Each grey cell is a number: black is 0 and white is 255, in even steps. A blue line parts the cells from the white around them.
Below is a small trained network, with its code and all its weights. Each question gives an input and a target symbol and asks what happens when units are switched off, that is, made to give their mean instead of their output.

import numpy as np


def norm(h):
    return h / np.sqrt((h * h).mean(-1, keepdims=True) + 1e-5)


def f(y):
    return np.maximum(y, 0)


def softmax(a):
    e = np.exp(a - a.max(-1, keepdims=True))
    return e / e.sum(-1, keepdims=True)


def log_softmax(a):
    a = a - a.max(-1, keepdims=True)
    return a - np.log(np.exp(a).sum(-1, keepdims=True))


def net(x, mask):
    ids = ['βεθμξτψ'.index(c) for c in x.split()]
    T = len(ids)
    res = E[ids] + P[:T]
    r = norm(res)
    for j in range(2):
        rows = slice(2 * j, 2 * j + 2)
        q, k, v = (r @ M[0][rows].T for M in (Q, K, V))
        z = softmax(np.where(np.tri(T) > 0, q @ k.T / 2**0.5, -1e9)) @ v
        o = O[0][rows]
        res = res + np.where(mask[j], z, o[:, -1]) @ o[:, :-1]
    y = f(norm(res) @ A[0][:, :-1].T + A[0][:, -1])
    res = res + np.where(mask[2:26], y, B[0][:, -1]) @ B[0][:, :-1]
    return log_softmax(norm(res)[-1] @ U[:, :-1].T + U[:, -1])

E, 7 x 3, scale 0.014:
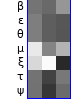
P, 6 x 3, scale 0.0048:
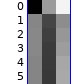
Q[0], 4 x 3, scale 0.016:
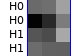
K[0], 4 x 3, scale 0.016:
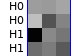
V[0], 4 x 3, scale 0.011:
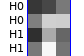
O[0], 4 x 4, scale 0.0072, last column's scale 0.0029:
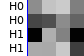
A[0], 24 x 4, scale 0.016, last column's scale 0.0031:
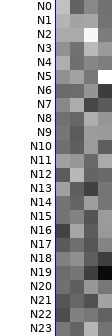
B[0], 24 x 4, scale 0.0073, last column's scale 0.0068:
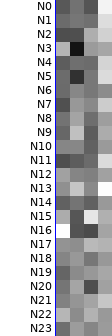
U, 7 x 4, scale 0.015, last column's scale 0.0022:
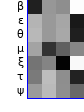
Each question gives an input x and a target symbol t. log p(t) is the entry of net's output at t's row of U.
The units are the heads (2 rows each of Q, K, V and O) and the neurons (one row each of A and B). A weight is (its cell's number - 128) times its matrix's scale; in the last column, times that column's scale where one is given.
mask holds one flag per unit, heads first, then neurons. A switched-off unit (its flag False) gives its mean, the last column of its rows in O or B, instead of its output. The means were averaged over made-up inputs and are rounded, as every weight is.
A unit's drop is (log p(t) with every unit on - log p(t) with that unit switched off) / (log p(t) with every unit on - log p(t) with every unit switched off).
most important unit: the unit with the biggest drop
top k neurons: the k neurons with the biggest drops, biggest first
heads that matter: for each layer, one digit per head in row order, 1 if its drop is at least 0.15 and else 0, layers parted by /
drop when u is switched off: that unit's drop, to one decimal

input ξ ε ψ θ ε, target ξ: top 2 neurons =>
N2, N13
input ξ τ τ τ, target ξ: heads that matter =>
11
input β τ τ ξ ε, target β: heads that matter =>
11
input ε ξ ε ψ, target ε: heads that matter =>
11
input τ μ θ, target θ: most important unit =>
N17
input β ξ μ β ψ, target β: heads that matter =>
01
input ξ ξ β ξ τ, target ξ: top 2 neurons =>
N2, N7
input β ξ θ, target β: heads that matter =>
11
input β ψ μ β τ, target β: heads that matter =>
01
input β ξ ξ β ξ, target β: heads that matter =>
11
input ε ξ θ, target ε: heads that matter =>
01
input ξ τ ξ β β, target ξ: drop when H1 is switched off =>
0.8
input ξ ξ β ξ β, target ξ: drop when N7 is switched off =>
0.1
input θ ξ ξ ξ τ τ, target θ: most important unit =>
H1
